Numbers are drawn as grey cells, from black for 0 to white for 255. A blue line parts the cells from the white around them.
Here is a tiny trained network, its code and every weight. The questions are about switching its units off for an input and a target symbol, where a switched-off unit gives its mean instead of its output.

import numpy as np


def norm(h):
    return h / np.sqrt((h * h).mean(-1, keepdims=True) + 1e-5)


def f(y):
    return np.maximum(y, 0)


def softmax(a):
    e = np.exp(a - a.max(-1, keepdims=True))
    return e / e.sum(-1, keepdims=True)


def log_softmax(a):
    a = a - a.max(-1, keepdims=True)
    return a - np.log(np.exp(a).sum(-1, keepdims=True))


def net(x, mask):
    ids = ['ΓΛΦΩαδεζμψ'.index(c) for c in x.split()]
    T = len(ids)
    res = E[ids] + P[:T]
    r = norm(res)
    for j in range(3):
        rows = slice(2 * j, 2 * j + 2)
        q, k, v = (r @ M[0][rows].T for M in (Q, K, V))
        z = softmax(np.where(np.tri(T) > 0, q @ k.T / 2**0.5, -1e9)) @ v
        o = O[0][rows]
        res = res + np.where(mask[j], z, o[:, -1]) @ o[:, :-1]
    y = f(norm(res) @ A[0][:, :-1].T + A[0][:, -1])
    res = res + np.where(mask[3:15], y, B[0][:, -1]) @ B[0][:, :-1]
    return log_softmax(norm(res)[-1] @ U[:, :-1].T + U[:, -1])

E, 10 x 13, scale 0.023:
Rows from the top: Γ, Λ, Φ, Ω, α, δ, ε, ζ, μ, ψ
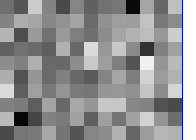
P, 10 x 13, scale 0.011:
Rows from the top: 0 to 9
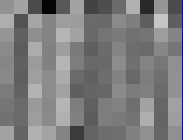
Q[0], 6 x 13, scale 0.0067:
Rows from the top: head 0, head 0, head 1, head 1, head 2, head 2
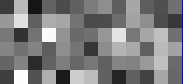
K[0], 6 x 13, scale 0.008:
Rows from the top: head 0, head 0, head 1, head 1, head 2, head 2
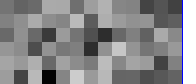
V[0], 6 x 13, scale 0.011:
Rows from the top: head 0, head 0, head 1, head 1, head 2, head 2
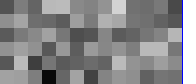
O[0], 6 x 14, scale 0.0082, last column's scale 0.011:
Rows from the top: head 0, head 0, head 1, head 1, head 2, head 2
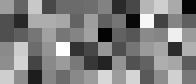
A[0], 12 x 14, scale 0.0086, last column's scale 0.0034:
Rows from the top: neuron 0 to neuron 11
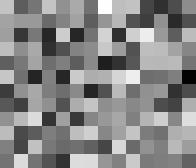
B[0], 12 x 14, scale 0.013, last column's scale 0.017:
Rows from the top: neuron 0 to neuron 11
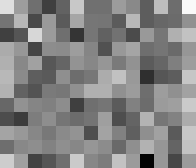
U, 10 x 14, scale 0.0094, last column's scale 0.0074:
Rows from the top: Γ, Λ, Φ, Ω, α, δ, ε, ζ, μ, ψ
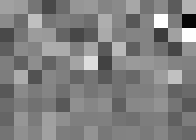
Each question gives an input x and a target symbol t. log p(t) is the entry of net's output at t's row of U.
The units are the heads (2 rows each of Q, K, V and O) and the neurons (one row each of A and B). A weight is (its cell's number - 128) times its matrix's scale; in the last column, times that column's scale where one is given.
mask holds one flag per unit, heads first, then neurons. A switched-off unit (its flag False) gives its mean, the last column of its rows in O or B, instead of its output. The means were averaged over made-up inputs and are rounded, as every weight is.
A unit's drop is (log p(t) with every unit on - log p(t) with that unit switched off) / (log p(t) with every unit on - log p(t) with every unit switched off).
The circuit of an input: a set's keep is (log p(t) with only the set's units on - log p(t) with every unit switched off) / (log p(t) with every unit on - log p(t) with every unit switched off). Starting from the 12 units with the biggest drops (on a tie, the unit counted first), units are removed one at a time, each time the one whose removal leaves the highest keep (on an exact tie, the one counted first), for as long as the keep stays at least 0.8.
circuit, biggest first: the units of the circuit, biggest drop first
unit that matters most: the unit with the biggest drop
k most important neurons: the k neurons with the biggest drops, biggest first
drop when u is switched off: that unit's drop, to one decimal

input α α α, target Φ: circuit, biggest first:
[head 1; neuron 2; neuron 8]
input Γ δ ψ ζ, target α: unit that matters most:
head 2
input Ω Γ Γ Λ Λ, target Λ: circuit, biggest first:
[head 0; neuron 2]
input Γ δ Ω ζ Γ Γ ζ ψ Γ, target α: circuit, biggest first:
[head 1; neuron 9; neuron 10]
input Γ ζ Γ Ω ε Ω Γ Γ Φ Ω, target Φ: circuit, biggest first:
[head 0; neuron 0; neuron 8]
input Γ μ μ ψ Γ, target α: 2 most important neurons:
[neuron 6; neuron 9]
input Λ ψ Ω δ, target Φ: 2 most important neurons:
[neuron 0; neuron 8]
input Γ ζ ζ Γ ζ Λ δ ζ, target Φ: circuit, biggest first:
[head 0; neuron 0]
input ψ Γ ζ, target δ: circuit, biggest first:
[head 2; head 0; neuron 0]
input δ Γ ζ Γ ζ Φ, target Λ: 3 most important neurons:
[neuron 2; neuron 0; neuron 11]
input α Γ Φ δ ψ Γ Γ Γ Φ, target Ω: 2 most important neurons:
[neuron 0; neuron 7]
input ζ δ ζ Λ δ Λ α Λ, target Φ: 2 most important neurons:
[neuron 2; neuron 8]
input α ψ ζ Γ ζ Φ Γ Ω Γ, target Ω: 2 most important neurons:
[neuron 0; neuron 2]
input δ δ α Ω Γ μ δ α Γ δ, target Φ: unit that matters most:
neuron 2
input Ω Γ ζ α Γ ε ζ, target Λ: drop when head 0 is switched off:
1.1
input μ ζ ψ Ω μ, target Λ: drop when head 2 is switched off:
-0.2
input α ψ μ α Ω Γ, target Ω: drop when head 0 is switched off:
0.5
